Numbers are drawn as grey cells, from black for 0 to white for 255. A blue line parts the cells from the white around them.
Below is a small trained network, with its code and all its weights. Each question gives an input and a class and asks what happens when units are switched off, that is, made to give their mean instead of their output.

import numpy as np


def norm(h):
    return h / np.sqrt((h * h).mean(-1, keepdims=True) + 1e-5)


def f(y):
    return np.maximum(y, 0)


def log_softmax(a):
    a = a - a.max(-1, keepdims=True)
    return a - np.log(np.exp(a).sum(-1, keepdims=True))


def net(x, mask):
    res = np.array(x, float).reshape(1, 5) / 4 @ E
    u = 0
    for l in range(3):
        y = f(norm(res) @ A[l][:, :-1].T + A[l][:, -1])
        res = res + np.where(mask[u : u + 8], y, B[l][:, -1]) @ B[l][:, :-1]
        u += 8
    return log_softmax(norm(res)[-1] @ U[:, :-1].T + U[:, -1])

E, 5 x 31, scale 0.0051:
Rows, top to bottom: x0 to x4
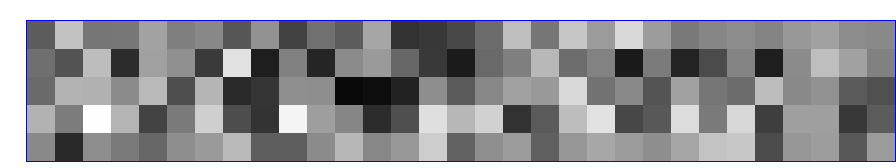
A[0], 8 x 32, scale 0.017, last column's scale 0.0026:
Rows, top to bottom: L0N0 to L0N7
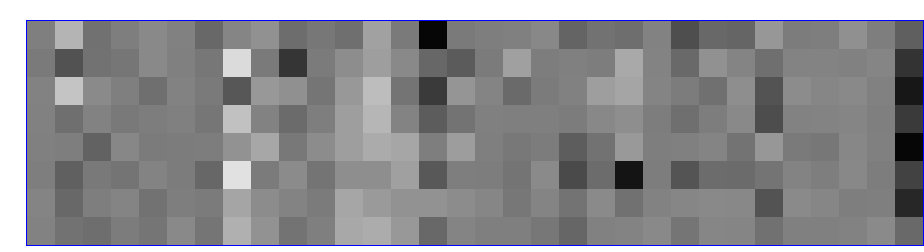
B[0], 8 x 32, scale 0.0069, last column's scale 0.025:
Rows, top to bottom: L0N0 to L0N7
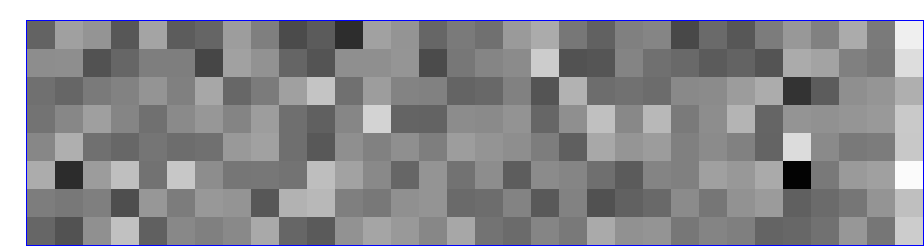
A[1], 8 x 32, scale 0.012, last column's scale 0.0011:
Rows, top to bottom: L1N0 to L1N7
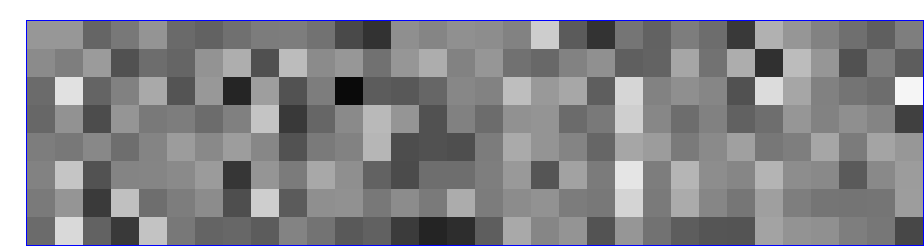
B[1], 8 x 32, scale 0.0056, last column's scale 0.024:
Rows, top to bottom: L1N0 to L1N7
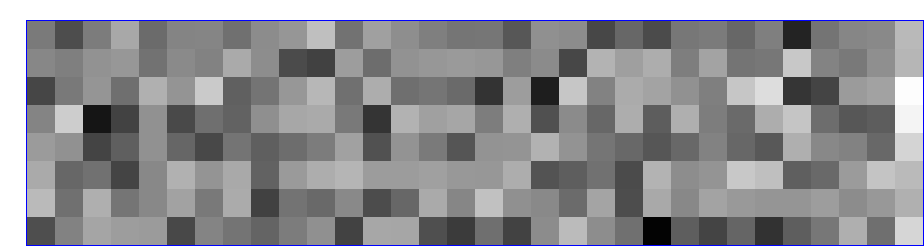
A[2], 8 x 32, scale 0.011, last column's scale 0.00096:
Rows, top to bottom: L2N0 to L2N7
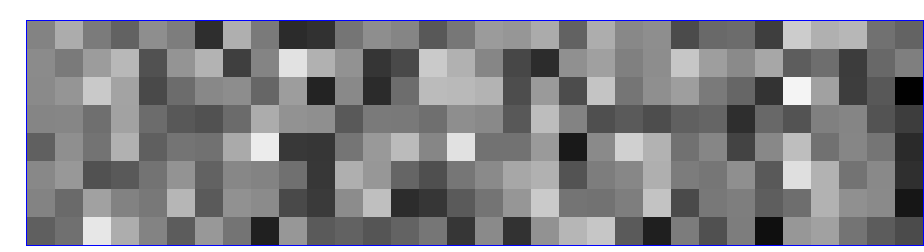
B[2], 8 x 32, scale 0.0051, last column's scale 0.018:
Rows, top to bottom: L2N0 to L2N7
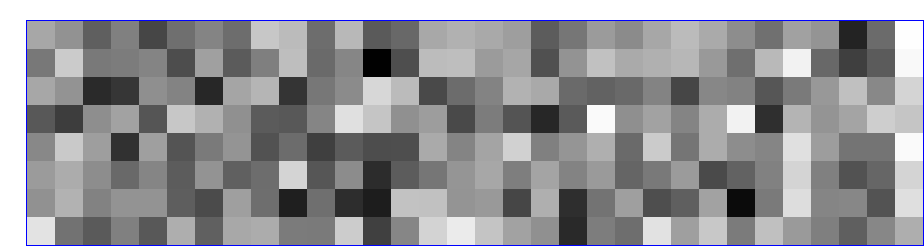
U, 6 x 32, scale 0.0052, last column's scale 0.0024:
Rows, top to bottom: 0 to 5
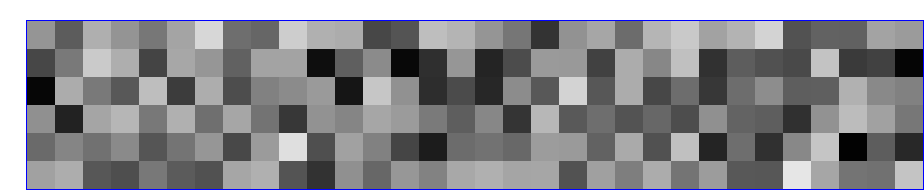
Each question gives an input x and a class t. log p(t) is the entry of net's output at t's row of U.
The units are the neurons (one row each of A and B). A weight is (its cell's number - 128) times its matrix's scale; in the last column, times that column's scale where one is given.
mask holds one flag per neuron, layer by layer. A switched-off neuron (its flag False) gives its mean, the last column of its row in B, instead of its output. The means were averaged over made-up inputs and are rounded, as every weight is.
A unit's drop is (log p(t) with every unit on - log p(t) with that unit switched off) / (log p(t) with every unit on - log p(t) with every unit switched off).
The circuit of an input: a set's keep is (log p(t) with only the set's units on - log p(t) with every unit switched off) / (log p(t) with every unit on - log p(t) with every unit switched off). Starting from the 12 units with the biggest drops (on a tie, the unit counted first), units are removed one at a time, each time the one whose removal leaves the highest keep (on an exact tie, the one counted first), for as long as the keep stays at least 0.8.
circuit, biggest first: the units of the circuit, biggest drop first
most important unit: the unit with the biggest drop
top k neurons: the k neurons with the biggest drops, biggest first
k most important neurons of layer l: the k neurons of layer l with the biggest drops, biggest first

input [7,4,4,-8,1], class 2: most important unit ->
L1N7
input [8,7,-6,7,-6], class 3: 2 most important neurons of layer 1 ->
L1N3; L1N2
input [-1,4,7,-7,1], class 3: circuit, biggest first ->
L2N1; L2N4
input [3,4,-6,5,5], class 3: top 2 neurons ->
L0N6; L0N4
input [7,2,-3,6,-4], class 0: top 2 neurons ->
L0N0; L0N1
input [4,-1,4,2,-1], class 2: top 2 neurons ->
L0N5; L0N7
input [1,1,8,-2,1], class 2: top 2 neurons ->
L0N5; L1N2
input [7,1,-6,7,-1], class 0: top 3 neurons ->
L0N2; L0N0; L0N1
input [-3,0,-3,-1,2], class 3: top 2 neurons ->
L0N5; L0N6
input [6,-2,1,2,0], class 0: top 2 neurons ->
L0N0; L0N1
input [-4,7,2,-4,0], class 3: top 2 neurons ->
L0N5; L0N4
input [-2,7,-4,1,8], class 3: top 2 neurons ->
L0N5; L0N6
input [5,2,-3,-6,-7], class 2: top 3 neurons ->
L0N0; L0N2; L1N7
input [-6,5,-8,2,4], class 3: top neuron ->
L0N5
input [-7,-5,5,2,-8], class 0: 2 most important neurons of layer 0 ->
L0N0; L0N1
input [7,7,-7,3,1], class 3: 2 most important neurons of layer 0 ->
L0N5; L0N2
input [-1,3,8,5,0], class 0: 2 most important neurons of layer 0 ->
L0N7; L0N3
